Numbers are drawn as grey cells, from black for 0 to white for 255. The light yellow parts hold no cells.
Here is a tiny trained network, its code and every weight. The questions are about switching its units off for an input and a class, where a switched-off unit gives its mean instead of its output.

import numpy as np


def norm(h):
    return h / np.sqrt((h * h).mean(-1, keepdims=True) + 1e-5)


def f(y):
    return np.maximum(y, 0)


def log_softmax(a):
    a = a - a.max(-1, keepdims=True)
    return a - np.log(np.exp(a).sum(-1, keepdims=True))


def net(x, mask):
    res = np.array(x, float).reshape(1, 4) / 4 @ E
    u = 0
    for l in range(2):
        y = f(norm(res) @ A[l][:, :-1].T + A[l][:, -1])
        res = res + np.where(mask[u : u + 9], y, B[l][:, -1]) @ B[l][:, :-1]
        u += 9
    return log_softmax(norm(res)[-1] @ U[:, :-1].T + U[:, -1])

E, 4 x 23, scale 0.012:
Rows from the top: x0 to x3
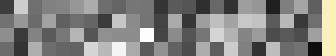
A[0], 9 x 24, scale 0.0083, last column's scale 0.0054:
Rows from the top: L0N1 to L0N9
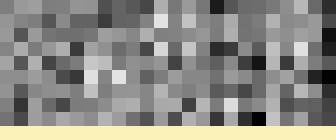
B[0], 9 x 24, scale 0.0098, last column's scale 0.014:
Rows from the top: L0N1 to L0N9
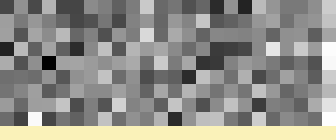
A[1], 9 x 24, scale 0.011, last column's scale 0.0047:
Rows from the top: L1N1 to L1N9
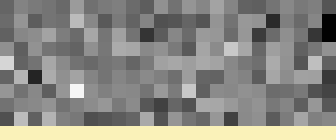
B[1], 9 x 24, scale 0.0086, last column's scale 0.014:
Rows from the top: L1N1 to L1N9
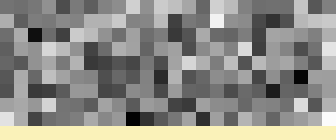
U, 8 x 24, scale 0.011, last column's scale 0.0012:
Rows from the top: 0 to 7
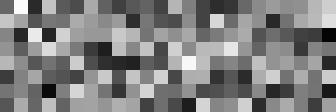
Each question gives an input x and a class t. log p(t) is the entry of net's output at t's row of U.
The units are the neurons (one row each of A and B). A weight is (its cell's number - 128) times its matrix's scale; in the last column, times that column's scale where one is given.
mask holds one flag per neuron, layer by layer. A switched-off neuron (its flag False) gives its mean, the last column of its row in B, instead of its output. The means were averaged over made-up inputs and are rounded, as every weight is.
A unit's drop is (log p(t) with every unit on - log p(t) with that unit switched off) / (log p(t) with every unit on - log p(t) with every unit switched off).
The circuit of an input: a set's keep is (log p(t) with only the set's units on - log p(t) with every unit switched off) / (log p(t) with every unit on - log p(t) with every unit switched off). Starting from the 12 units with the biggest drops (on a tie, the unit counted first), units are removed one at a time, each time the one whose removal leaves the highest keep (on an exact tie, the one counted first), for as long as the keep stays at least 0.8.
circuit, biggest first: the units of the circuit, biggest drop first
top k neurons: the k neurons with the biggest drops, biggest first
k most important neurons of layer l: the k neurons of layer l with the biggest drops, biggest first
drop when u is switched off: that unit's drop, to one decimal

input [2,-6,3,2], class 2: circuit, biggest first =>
[L0N5]
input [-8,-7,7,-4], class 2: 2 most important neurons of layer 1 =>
[L1N9 L1N3]
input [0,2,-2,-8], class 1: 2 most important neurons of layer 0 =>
[L0N4 L0N8]
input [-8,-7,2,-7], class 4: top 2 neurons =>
[L1N5 L0N4]
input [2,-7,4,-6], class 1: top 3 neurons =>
[L0N5 L0N4 L0N9]
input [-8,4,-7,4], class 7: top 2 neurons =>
[L0N6 L1N4]
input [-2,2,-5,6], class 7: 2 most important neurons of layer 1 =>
[L1N4 L1N3]
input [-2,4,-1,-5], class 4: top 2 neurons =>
[L1N5 L0N4]
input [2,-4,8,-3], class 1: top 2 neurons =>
[L0N5 L0N9]
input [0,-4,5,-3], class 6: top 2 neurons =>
[L0N4 L0N1]
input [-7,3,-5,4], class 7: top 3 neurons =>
[L0N6 L1N4 L1N3]
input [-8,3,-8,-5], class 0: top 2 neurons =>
[L0N9 L0N4]
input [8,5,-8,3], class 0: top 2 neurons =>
[L0N9 L0N1]
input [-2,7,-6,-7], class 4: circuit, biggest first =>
[L0N4]
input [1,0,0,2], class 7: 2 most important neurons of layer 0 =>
[L0N6 L0N3]
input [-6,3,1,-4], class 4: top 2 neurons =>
[L1N5 L0N9]
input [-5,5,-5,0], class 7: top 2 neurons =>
[L0N6 L1N3]
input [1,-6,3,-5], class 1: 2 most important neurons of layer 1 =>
[L1N9 L1N5]
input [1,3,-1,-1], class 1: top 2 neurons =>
[L0N4 L0N5]
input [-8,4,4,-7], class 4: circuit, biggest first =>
[L0N8]
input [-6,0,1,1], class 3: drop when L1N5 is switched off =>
0.1
